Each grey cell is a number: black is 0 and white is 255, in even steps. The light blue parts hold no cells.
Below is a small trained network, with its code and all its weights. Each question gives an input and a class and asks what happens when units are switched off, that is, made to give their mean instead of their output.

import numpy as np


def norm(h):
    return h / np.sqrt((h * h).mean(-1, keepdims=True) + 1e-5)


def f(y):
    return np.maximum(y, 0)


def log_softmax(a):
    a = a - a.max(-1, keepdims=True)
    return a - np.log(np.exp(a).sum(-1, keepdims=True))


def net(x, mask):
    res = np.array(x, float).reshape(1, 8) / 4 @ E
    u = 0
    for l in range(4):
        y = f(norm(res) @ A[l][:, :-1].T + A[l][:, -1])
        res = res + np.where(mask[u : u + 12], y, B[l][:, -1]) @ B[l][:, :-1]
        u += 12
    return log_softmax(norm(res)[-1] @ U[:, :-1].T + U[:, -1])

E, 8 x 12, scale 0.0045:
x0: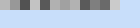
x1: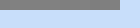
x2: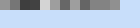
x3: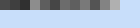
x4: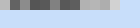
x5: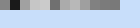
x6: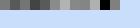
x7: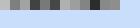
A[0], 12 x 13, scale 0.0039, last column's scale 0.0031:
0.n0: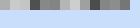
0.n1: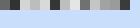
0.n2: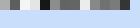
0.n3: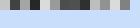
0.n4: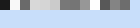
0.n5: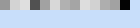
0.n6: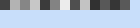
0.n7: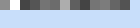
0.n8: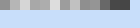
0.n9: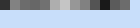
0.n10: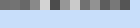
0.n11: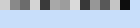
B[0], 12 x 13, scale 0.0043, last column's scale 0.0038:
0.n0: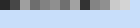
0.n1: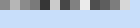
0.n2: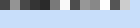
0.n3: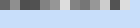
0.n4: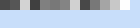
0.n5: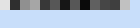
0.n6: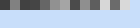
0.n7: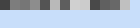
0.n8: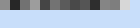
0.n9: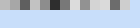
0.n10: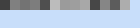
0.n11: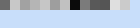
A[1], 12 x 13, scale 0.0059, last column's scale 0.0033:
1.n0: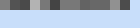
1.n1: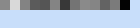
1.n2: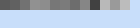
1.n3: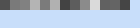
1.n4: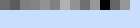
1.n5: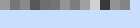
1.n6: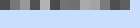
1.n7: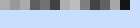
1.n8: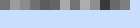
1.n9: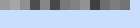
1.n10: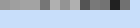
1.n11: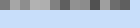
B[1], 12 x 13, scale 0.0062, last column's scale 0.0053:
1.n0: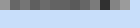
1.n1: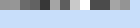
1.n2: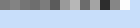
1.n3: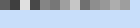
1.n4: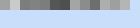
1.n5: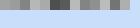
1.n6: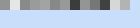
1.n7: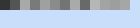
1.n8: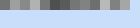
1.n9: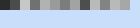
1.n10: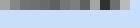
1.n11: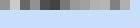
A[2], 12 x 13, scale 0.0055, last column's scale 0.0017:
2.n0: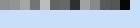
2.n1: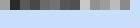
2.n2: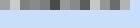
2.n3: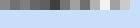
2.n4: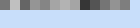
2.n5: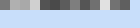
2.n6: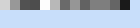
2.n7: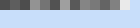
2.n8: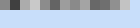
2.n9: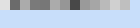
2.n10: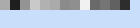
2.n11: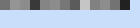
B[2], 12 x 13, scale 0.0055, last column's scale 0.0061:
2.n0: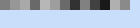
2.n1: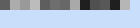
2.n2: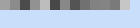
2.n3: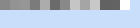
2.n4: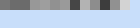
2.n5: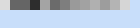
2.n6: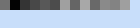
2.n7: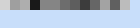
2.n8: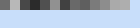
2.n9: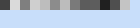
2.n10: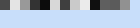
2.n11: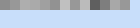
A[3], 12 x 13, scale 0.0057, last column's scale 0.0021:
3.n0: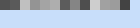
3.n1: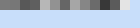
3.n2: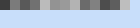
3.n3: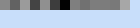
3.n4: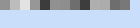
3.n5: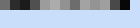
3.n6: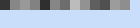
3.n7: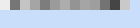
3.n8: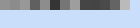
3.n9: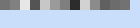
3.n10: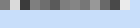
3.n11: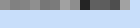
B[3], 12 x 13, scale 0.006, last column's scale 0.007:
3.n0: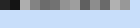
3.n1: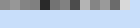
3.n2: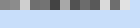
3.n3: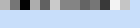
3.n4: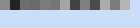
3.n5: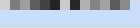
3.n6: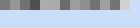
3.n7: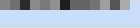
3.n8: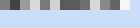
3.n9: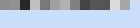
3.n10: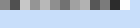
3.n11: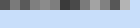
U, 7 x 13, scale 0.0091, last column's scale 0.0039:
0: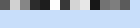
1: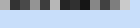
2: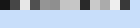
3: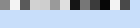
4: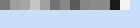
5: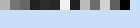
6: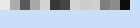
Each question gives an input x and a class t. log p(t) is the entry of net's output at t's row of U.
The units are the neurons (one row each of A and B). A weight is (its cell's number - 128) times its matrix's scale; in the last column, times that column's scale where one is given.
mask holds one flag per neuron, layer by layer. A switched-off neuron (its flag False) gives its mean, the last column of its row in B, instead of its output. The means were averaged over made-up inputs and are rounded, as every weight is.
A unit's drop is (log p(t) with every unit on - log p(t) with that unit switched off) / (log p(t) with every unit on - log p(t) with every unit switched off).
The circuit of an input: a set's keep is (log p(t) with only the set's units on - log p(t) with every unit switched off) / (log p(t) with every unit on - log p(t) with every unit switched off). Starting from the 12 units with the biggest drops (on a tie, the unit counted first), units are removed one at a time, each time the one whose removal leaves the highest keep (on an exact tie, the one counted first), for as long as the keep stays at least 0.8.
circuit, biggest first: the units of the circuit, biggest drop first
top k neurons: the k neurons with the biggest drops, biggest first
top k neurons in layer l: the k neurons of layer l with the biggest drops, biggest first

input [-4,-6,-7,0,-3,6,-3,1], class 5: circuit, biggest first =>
0.n2; 2.n5
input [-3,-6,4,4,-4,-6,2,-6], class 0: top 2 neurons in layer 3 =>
3.n6; 3.n1
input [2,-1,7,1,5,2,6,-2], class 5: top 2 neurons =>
2.n6; 0.n3
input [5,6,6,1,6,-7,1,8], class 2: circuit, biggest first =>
1.n9; 1.n7
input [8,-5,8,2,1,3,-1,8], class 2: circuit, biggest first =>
1.n7
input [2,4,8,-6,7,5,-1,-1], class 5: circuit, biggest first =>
2.n6; 3.n5
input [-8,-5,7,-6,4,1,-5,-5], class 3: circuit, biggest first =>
1.n6; 3.n9
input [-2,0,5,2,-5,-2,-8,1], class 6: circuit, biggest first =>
1.n11; 2.n5
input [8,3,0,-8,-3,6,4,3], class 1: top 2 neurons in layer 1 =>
1.n10; 1.n6
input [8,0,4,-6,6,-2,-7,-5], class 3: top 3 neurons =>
0.n11; 2.n9; 0.n9
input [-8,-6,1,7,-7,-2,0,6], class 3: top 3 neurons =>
1.n6; 0.n8; 0.n5
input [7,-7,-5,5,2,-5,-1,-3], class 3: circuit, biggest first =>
0.n11; 3.n8
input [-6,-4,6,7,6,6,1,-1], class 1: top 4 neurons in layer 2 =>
2.n1; 2.n7; 2.n9; 2.n3
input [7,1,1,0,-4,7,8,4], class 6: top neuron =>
1.n4
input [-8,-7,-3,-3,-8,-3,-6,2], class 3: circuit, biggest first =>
1.n6; 3.n9; 2.n0
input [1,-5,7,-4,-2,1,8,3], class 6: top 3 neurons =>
1.n4; 0.n9; 1.n5
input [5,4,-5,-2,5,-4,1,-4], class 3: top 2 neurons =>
0.n11; 2.n9
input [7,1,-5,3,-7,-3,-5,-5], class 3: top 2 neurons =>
0.n11; 2.n4
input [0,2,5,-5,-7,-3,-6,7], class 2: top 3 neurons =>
1.n9; 0.n0; 1.n7
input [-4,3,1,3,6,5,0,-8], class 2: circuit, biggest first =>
1.n3
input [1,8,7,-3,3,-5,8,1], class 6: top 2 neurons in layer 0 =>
0.n6; 0.n2
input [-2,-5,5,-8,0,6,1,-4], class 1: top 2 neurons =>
0.n5; 1.n10
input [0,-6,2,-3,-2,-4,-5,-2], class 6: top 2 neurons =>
1.n11; 0.n1
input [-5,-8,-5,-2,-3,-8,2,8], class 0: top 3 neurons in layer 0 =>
0.n7; 0.n4; 0.n6
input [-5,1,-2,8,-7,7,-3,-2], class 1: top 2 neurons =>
2.n7; 1.n0
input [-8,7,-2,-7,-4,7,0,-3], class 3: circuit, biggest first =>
1.n6; 3.n9
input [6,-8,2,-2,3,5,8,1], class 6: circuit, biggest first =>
1.n5
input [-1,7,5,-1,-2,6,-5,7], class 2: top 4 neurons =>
1.n9; 1.n7; 0.n0; 1.n11
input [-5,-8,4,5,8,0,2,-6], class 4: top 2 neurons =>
2.n1; 2.n9
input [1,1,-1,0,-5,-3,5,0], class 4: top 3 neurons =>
0.n6; 3.n10; 1.n5
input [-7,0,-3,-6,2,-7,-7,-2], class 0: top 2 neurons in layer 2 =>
2.n4; 2.n7
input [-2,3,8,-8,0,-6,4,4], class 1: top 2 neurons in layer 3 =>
3.n3; 3.n8
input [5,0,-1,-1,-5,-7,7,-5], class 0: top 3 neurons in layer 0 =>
0.n7; 0.n6; 0.n3
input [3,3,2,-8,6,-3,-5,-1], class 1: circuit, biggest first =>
0.n5
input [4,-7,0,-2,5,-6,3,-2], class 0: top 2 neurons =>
1.n1; 0.n7
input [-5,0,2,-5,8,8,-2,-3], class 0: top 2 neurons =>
2.n10; 0.n1
